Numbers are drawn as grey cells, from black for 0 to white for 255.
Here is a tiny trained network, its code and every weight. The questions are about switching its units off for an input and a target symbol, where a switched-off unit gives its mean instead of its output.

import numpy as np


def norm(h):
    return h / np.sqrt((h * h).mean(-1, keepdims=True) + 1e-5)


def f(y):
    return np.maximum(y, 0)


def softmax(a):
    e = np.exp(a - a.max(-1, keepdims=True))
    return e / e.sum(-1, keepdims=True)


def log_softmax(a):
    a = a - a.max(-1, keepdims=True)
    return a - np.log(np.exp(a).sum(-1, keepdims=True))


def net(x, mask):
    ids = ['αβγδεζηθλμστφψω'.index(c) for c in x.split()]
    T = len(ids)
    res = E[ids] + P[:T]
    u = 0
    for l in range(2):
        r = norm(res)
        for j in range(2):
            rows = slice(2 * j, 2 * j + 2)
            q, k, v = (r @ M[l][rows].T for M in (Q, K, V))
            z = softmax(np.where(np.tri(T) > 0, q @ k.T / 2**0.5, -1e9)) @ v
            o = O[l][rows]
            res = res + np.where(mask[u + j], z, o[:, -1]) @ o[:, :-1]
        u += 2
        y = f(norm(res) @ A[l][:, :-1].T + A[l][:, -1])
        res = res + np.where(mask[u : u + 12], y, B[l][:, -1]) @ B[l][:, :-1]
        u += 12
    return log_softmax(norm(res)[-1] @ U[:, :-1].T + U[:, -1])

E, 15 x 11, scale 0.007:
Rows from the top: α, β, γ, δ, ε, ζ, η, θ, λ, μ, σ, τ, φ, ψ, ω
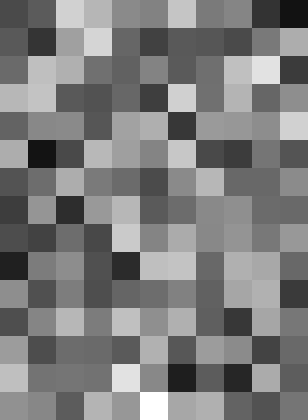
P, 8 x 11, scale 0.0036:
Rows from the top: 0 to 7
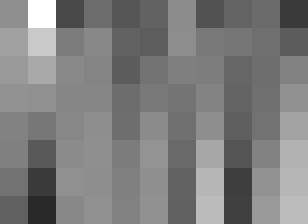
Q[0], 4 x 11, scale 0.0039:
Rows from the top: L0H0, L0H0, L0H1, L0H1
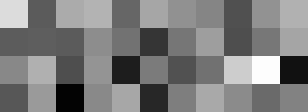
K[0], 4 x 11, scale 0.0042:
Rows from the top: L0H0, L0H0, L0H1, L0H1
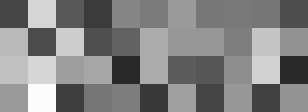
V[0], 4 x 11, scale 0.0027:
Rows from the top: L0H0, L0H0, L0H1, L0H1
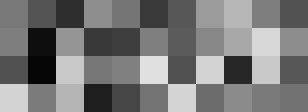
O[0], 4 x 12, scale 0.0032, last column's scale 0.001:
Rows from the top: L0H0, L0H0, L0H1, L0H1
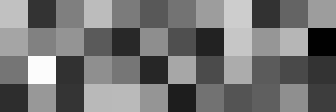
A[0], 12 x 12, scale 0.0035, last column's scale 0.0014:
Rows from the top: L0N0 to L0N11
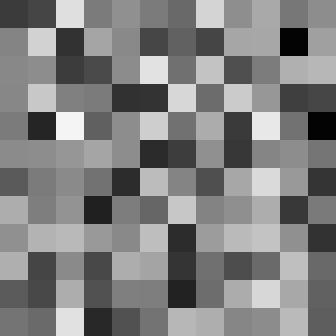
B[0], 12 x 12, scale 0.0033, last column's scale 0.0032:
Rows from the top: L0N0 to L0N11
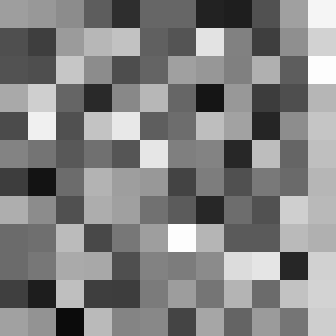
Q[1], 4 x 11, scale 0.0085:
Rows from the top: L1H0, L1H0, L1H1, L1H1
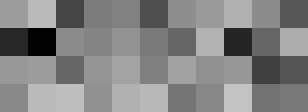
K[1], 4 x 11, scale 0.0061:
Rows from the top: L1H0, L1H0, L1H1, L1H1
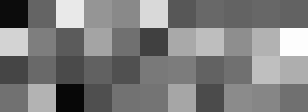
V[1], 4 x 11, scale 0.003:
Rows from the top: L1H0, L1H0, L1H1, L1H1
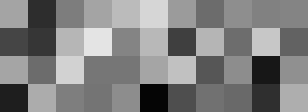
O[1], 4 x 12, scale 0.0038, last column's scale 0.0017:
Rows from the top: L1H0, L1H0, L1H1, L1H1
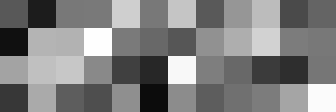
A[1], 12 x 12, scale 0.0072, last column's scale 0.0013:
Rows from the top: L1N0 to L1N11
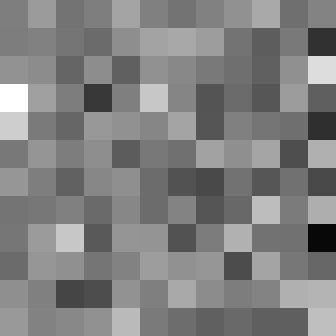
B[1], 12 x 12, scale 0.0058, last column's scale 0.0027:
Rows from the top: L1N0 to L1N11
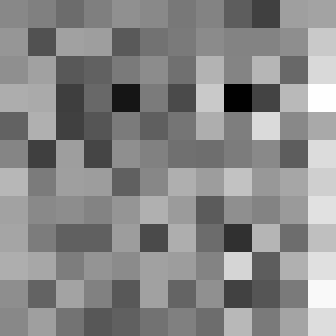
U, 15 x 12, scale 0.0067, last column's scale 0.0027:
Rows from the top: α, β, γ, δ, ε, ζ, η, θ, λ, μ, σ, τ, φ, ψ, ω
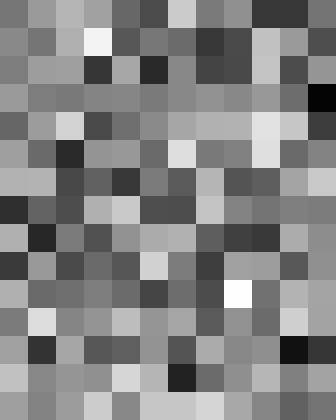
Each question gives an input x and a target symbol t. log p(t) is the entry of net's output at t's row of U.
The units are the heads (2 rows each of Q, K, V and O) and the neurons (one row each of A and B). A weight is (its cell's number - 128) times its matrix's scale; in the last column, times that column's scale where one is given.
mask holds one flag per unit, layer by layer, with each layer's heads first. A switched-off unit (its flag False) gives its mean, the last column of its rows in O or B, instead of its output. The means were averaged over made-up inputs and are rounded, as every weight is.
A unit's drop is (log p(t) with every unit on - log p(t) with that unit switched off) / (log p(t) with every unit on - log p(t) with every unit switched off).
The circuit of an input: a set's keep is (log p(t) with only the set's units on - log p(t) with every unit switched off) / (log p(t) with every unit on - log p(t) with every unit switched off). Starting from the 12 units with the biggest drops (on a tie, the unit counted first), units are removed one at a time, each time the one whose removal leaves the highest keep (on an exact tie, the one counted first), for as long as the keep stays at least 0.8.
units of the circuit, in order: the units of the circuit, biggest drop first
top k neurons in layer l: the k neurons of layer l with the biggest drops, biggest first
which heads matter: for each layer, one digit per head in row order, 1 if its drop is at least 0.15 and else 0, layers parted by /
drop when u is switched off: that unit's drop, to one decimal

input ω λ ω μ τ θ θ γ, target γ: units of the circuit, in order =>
L0H1; L1N8; L0N3
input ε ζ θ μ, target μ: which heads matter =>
00 / 00
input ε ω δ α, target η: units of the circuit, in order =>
L1H0; L1N3
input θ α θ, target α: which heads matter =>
01 / 11
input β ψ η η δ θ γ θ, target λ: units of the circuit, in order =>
L1H0
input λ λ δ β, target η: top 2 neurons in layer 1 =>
L1N3; L1N2
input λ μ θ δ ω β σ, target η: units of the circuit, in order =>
L1H0; L1N3
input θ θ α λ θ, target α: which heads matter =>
01 / 01
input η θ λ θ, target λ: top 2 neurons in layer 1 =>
L1N7; L1N10
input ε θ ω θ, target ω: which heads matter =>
11 / 01
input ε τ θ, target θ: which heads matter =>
00 / 10
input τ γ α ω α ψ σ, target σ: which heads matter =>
00 / 00
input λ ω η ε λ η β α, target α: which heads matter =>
01 / 00
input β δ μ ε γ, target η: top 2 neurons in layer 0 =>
L0N3; L0N2
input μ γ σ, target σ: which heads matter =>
01 / 00
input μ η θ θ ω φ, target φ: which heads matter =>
00 / 00
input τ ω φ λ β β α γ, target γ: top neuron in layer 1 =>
L1N8
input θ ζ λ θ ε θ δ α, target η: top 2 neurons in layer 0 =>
L0N1; L0N2
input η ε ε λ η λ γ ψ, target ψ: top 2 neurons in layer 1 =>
L1N3; L1N9
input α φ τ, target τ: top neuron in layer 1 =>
L1N9
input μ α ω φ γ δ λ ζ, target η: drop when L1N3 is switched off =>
0.2
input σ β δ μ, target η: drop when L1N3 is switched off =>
0.4
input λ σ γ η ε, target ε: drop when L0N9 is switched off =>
0.2
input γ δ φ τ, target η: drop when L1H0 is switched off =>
1.7
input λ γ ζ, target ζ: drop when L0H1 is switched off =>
0.1
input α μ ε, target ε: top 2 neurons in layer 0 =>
L0N8; L0N9
